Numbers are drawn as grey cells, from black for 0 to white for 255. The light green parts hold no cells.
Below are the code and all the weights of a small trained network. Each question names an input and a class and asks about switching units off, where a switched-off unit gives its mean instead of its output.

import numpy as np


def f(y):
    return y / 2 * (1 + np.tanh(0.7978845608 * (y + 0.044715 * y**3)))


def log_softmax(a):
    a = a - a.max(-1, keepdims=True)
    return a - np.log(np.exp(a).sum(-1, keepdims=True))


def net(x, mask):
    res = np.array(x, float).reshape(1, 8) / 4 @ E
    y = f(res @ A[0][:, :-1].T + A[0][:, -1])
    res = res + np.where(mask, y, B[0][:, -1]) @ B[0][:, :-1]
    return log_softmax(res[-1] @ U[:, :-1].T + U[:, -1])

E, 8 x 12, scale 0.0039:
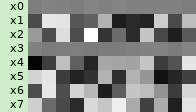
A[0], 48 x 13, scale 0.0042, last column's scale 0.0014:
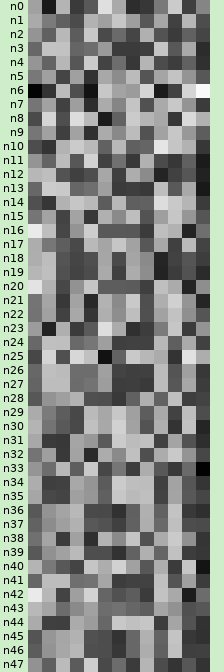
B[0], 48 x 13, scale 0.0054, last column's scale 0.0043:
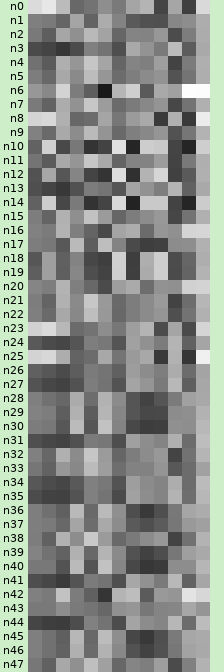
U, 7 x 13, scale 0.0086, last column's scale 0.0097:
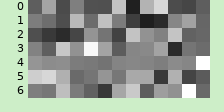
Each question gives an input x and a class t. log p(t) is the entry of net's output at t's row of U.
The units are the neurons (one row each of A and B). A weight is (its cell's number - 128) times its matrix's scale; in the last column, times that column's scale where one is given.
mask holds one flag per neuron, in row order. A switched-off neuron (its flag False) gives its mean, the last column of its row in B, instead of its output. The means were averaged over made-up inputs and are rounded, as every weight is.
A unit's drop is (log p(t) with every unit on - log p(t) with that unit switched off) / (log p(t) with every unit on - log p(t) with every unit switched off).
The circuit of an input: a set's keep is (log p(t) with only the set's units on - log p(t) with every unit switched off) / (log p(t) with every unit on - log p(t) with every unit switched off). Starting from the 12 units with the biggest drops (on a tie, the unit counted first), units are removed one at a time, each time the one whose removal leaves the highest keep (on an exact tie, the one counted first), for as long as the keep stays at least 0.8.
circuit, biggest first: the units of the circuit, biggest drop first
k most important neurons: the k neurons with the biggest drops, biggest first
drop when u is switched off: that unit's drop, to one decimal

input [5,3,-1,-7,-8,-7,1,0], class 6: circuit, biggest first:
[n42]
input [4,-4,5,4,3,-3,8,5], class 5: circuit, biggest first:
[n25, n8]
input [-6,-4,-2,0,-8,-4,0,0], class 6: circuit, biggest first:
[n42, n16]
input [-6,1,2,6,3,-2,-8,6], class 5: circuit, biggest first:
[n0, n23]
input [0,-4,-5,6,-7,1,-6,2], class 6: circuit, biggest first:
[n42, n16]
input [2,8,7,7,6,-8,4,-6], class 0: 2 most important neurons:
[n10, n14]
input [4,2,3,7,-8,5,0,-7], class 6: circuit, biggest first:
[n42, n16, n20]
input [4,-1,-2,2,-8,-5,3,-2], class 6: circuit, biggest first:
[n42, n16]
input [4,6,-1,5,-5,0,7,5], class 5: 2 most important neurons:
[n25, n8]
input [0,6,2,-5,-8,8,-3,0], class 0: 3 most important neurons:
[n12, n19, n18]
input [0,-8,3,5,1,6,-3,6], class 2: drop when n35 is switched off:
0.3
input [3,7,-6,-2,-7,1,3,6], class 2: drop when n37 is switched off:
0.0
